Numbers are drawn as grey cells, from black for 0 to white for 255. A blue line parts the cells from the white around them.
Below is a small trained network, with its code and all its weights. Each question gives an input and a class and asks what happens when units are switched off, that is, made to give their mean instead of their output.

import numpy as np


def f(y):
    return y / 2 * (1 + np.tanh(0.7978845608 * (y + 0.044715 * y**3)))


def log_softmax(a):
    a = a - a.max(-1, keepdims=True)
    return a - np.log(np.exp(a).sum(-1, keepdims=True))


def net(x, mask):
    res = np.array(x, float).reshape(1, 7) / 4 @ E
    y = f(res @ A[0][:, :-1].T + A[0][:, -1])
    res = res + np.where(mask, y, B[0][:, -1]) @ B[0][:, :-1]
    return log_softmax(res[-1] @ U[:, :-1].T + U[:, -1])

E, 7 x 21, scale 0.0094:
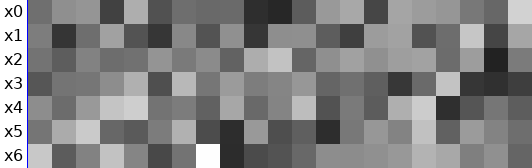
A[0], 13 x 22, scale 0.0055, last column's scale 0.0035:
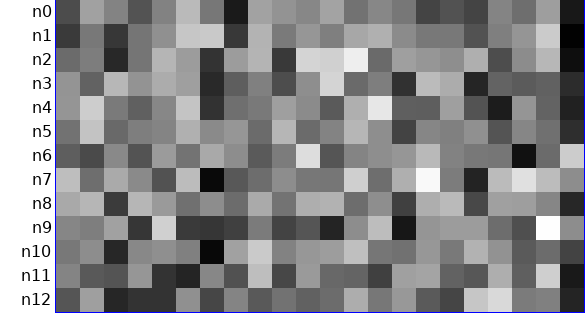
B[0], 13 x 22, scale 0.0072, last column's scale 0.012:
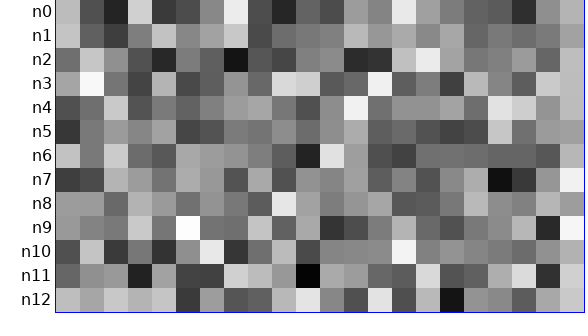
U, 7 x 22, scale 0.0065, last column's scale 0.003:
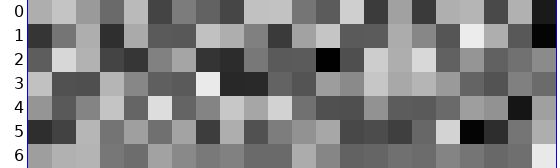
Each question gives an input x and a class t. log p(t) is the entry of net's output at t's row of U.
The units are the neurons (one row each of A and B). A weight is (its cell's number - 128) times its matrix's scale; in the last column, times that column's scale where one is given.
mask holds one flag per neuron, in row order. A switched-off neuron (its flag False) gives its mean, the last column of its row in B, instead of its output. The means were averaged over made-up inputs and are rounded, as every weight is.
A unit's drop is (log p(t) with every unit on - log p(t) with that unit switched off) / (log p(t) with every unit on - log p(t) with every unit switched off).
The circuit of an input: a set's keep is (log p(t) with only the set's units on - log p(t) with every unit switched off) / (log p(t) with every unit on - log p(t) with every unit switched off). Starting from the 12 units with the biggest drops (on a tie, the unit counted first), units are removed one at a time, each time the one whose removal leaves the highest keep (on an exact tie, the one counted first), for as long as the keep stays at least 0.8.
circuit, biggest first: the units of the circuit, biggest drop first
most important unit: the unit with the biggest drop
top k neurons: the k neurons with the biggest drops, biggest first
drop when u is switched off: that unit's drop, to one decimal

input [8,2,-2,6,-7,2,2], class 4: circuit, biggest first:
[n9]
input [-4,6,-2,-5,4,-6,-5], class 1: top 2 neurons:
[n11 n9]
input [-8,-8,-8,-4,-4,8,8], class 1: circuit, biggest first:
[n4 n5]
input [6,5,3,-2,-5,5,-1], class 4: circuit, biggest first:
[n9 n2]
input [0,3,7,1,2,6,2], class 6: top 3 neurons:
[n6 n2 n10]
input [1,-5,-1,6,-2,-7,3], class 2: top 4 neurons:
[n2 n10 n7 n11]
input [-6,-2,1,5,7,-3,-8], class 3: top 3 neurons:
[n0 n1 n12]
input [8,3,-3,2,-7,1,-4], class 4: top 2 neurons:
[n9 n3]
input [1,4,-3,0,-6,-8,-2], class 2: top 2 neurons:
[n2 n10]
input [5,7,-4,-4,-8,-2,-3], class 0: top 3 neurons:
[n12 n4 n6]
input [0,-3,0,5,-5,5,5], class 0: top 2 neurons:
[n7 n0]
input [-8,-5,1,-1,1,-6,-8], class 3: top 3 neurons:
[n0 n1 n9]
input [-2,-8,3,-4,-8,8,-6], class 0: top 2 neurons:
[n12 n11]
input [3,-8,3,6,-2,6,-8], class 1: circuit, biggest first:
[n4]
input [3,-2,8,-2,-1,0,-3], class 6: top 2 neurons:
[n6 n11]
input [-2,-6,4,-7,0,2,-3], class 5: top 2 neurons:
[n7 n11]
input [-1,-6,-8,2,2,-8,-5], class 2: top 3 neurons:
[n2 n10 n11]
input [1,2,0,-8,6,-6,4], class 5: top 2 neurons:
[n7 n12]
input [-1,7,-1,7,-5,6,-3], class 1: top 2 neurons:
[n11 n7]
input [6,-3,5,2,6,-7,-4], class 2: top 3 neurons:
[n2 n10 n12]
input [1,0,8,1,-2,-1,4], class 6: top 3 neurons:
[n6 n0 n7]
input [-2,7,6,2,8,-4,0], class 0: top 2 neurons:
[n3 n8]
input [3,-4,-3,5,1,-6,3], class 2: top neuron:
[n2]
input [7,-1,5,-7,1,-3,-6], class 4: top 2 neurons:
[n9 n7]
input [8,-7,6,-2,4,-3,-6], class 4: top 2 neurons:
[n9 n11]
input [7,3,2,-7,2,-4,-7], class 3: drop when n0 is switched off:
0.9
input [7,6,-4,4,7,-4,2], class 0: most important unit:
n3
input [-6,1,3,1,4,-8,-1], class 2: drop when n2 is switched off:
0.3
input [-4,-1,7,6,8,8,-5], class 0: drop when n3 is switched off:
1.0
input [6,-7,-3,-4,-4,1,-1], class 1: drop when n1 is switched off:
0.0
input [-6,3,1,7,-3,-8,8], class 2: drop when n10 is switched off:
0.3
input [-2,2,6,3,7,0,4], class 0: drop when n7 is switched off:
0.1
